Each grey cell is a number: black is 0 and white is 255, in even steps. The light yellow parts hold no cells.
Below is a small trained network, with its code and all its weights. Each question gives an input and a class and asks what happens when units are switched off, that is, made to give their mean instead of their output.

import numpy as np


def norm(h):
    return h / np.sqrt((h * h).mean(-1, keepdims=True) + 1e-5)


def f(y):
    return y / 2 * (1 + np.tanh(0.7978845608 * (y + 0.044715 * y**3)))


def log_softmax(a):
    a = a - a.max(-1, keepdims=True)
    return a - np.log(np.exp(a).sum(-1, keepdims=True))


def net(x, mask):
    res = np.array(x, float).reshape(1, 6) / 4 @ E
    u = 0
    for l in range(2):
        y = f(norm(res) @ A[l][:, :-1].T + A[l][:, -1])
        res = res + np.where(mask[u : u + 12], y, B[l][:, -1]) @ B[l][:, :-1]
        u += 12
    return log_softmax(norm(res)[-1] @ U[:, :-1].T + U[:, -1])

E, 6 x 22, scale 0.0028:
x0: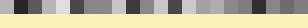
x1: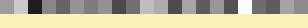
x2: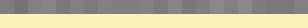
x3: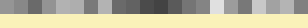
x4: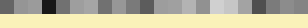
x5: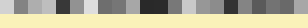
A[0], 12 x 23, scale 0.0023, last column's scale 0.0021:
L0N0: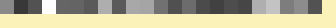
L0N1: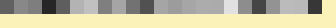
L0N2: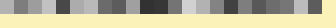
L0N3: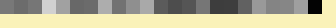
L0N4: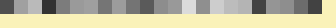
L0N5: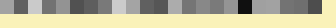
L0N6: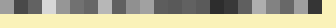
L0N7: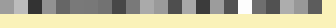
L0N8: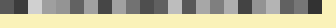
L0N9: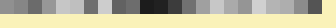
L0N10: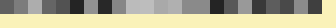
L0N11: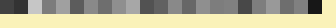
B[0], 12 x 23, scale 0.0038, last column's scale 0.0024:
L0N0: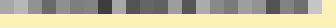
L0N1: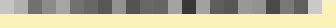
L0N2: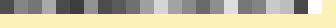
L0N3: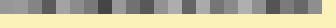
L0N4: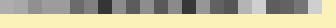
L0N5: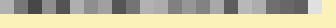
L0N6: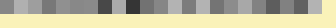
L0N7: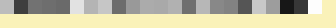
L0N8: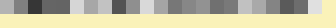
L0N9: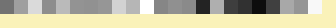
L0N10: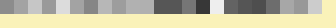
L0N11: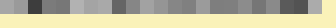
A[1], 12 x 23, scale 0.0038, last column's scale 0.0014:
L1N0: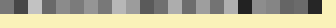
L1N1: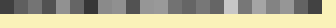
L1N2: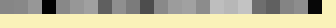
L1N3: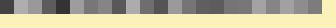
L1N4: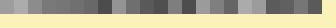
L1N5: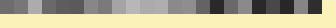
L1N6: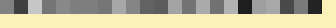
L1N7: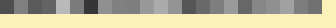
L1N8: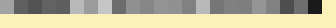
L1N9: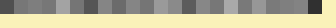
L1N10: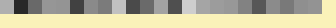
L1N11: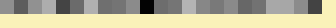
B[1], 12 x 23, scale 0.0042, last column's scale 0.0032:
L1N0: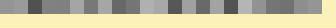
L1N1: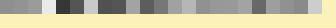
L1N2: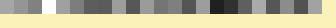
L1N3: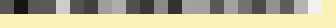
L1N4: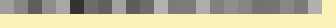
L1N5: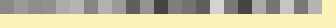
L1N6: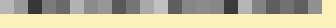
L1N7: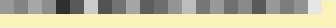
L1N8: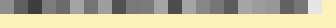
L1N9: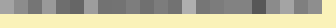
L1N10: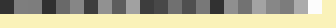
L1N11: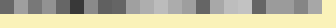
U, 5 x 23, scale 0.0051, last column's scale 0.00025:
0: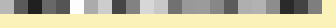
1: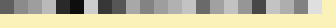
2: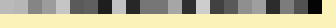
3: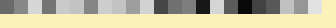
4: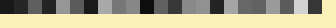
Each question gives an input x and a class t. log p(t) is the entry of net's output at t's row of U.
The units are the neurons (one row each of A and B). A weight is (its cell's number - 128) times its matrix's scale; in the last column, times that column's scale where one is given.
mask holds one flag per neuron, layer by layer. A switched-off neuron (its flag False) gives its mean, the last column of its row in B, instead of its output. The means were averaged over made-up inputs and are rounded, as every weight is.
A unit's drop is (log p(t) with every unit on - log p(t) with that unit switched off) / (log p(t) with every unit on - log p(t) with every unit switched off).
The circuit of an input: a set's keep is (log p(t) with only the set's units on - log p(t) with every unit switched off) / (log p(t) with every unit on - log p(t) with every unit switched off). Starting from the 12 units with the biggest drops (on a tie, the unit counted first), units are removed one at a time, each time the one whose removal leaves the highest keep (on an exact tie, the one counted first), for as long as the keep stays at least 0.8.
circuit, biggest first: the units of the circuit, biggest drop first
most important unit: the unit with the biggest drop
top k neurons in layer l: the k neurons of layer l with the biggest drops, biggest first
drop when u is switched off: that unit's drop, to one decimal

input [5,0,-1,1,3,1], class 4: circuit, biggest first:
[L1N10]
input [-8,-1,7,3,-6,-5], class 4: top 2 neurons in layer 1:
[L1N3, L1N2]
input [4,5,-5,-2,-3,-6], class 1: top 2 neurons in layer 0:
[L0N8, L0N5]
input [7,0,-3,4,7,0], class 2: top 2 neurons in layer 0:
[L0N4, L0N1]
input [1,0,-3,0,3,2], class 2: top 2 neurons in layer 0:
[L0N4, L0N1]
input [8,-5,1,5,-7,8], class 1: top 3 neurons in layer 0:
[L0N2, L0N7, L0N1]
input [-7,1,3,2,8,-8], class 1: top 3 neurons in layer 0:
[L0N0, L0N6, L0N3]
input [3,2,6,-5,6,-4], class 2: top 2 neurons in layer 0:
[L0N9, L0N4]
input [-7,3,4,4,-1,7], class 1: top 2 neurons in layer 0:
[L0N2, L0N8]
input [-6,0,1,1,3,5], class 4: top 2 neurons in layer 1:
[L1N3, L1N1]
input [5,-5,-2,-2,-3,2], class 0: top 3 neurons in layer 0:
[L0N8, L0N11, L0N5]
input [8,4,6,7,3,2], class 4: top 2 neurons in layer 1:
[L1N10, L1N5]
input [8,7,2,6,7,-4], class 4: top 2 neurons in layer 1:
[L1N10, L1N6]
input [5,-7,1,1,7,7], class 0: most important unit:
L0N8
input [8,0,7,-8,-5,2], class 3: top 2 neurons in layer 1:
[L1N5, L1N3]
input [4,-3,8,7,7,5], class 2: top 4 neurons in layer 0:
[L0N4, L0N1, L0N10, L0N7]
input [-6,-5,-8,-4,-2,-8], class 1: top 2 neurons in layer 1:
[L1N1, L1N7]
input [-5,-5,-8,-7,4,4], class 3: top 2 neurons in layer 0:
[L0N10, L0N7]
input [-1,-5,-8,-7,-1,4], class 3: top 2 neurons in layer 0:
[L0N10, L0N7]
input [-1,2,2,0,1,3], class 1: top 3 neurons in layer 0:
[L0N2, L0N8, L0N5]
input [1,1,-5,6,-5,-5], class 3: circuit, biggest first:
[L0N9]
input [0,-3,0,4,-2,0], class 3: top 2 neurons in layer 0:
[L0N9, L0N7]
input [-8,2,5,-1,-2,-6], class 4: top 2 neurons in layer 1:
[L1N3, L1N11]
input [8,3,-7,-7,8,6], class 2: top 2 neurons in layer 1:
[L1N2, L1N3]
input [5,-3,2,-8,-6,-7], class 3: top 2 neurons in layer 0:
[L0N10, L0N2]
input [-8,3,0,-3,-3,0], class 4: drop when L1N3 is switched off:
0.2
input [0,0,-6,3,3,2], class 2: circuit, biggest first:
[L0N1]
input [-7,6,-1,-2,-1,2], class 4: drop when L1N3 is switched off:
0.9
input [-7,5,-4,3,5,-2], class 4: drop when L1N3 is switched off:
0.9
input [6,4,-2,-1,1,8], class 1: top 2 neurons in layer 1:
[L1N11, L1N3]
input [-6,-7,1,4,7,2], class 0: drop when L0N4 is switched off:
-0.1
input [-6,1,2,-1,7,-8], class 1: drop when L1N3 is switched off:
0.0
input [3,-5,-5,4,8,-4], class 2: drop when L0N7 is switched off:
0.1
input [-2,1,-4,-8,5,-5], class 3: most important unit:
L0N10
